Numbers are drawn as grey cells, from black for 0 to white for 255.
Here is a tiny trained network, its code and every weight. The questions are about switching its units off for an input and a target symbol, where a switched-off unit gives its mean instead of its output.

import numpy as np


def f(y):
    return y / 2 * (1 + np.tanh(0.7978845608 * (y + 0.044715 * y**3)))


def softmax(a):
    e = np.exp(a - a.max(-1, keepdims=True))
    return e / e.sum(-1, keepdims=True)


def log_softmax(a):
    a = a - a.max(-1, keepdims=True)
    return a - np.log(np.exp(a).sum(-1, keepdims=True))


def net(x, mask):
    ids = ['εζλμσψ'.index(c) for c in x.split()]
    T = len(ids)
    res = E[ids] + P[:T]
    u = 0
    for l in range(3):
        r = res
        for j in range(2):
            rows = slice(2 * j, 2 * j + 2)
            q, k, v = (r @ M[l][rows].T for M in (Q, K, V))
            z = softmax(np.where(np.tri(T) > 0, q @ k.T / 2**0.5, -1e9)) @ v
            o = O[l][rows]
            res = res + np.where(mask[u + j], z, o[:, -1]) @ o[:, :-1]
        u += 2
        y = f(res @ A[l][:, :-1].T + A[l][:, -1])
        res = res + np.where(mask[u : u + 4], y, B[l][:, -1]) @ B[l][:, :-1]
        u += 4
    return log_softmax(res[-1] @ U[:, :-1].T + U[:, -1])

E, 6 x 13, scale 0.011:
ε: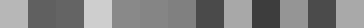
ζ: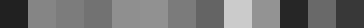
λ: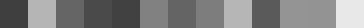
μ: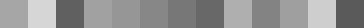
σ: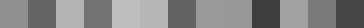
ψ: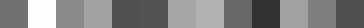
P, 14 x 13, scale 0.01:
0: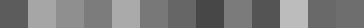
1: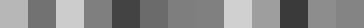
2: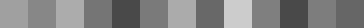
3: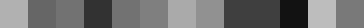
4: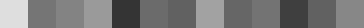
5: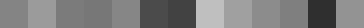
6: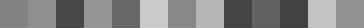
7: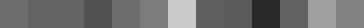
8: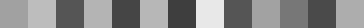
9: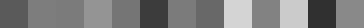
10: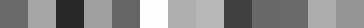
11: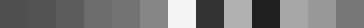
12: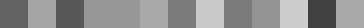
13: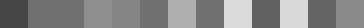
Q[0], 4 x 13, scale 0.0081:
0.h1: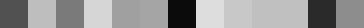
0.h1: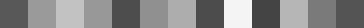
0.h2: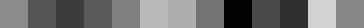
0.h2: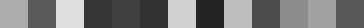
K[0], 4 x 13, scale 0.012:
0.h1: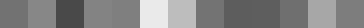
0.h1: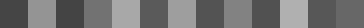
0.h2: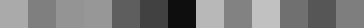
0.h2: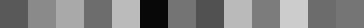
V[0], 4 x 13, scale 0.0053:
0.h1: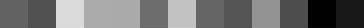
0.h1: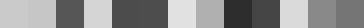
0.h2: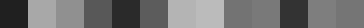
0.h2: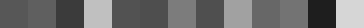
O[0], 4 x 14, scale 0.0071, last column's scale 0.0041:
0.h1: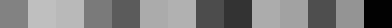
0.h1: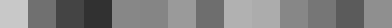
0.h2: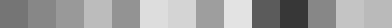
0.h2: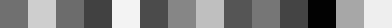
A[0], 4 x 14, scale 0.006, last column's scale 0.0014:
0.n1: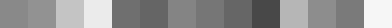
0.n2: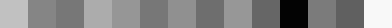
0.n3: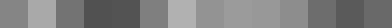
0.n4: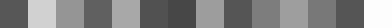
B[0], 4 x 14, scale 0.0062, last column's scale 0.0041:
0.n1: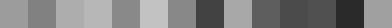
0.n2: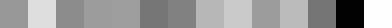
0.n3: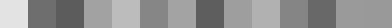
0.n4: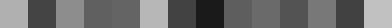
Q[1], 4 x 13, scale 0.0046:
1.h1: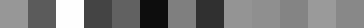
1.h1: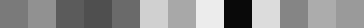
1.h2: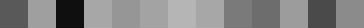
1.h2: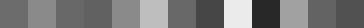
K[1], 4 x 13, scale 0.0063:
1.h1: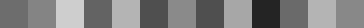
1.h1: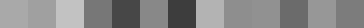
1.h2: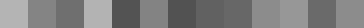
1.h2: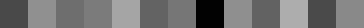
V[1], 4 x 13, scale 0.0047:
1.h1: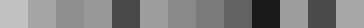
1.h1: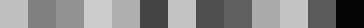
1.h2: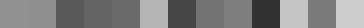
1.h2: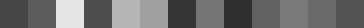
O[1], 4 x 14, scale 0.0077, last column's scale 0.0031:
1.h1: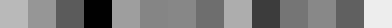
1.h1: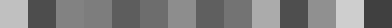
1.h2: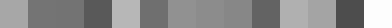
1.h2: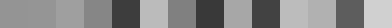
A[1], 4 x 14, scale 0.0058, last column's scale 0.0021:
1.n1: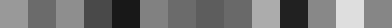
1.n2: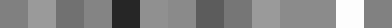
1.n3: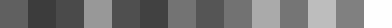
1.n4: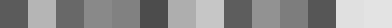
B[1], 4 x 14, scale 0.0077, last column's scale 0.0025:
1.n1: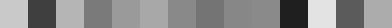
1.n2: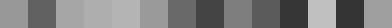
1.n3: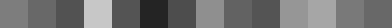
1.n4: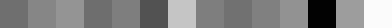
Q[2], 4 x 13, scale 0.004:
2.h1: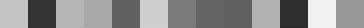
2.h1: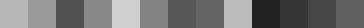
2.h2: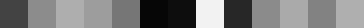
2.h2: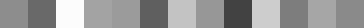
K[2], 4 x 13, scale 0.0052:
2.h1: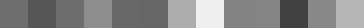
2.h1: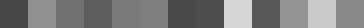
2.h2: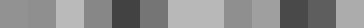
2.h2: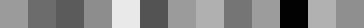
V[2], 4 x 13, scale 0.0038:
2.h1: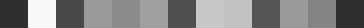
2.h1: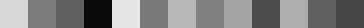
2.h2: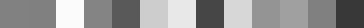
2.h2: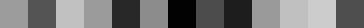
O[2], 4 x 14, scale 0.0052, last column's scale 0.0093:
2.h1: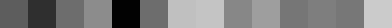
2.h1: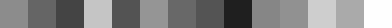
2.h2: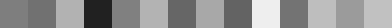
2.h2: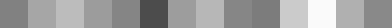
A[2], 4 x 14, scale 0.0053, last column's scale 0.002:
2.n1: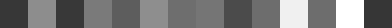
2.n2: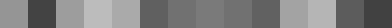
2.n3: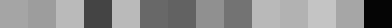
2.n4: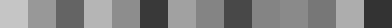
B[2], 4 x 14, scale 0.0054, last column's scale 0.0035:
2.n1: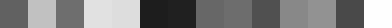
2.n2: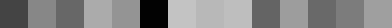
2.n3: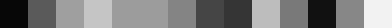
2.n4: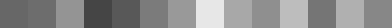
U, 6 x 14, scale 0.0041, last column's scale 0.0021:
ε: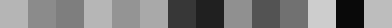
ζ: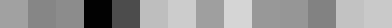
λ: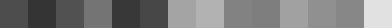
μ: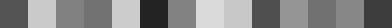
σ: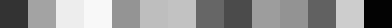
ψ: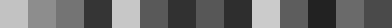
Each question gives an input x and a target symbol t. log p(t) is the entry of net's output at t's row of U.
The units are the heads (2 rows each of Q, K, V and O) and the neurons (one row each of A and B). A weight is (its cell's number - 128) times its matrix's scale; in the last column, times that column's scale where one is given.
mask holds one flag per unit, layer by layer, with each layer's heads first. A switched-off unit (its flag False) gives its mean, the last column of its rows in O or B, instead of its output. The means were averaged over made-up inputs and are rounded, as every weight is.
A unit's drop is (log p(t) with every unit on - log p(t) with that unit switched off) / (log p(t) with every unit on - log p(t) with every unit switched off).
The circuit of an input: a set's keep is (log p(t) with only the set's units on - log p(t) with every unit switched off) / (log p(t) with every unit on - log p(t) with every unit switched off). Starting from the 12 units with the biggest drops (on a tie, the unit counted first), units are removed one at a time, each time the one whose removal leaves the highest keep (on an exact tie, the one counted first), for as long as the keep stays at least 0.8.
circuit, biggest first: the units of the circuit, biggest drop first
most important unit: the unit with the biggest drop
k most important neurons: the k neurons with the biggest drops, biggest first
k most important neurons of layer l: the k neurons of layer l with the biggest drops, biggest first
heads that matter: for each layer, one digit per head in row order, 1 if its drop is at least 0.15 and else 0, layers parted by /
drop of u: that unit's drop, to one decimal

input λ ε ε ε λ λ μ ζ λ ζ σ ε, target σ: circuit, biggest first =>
(0.h1)
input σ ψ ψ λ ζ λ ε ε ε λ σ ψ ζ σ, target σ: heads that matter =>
11 / 11 / 11
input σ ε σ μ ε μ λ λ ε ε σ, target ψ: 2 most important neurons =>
(2.n3; 0.n1)
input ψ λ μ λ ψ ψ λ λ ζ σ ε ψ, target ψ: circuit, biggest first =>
(0.h1; 1.h2; 2.h2; 0.n3)
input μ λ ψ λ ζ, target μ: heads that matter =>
01 / 10 / 11
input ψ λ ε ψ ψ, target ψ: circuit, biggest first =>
(0.h1; 1.h2; 2.h2)
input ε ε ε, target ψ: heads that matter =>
11 / 10 / 10
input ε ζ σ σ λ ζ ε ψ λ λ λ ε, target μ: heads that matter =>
01 / 00 / 01
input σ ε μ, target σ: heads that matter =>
11 / 01 / 01
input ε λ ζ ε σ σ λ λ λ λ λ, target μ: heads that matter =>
00 / 10 / 00
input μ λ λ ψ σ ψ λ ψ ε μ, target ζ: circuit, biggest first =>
(0.h1; 2.n1)
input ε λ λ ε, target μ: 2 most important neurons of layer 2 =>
(2.n2; 2.n4)
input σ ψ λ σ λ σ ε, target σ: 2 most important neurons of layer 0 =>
(0.n4; 0.n1)
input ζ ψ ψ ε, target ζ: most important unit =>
0.n2
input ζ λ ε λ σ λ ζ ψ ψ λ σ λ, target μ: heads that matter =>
01 / 10 / 00
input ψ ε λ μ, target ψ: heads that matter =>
11 / 01 / 00
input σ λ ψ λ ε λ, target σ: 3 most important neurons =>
(2.n3; 0.n4; 0.n1)
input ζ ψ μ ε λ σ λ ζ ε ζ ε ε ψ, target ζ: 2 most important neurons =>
(2.n1; 0.n4)
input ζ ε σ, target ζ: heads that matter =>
00 / 01 / 11
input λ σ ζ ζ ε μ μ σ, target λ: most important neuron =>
(0.n2)
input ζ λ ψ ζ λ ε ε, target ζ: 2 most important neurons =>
(2.n1; 0.n1)
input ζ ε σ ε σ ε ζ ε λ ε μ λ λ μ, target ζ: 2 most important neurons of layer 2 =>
(2.n1; 2.n2)
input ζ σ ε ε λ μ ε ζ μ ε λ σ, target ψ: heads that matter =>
01 / 00 / 00
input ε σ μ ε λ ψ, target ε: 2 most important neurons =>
(0.n4; 1.n4)
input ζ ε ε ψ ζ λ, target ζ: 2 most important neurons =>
(2.n1; 0.n4)
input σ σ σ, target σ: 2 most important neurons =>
(2.n3; 0.n4)
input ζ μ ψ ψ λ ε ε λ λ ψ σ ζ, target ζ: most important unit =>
0.h1
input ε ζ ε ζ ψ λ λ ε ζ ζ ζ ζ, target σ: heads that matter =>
10 / 00 / 00
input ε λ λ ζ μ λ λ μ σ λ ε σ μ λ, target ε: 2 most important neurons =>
(2.n1; 0.n4)
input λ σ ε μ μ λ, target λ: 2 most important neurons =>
(0.n2; 1.n3)
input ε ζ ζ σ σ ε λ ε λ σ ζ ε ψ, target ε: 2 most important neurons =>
(0.n4; 0.n1)
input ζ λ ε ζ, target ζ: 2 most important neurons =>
(2.n1; 0.n1)
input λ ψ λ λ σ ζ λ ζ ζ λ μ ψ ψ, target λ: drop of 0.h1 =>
0.4
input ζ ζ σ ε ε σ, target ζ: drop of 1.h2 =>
0.4
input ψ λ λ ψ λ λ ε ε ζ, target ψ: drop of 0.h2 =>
0.2
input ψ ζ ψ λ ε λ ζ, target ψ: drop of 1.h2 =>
0.3
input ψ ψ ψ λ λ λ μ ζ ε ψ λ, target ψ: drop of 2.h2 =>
0.2
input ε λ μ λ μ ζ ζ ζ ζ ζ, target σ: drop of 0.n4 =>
0.0
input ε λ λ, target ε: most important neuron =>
(0.n4)
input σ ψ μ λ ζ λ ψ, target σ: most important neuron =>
(2.n3)
